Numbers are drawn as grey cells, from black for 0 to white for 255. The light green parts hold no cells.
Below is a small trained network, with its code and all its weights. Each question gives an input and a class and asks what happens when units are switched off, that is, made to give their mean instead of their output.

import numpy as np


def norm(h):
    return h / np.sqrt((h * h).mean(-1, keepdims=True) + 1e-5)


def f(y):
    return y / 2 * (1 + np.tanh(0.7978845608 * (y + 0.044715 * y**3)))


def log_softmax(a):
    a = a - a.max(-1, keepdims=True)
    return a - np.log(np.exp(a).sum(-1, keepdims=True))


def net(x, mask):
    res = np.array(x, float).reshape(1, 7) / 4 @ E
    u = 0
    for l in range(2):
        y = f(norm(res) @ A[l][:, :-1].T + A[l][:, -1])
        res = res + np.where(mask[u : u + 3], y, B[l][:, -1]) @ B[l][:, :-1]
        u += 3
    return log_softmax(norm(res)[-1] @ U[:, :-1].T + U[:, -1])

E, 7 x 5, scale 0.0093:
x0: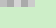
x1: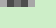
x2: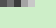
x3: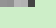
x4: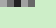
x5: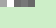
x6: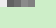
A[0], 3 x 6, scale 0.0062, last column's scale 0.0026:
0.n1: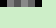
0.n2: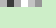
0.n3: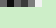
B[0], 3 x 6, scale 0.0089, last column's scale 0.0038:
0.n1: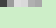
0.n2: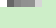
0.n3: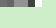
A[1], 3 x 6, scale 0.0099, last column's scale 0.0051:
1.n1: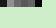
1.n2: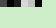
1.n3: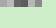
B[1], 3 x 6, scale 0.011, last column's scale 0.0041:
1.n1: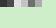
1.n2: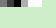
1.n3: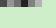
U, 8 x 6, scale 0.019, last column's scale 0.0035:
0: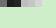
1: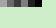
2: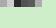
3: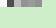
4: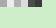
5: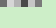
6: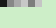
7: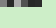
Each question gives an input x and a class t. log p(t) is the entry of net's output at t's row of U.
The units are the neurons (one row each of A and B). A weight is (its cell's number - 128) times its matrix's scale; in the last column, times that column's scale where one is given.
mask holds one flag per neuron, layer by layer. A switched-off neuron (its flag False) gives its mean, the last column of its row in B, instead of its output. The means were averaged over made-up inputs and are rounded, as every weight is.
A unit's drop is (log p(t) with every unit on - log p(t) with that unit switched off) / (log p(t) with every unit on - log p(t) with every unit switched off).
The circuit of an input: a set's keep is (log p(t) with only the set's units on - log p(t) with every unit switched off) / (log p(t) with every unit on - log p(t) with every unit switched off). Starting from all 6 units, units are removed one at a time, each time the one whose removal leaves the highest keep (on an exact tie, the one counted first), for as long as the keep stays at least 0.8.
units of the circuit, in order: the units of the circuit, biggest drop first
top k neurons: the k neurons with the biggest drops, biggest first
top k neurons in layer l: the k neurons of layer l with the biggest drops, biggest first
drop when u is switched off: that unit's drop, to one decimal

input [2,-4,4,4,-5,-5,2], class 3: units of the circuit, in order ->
0.n2
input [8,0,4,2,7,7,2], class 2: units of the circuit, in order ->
1.n3, 0.n1
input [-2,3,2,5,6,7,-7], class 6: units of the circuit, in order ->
0.n2, 1.n1
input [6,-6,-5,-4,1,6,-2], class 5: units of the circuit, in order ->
1.n3, 0.n3
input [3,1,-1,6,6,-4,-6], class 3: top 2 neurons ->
0.n2, 1.n2
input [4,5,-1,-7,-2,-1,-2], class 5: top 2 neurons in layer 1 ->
1.n2, 1.n3
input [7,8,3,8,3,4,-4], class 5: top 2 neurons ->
1.n3, 0.n3
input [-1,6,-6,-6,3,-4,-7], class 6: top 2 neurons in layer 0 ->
0.n2, 0.n3
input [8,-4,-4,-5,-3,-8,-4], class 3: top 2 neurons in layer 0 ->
0.n2, 0.n1
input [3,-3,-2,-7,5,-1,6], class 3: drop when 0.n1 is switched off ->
-0.1
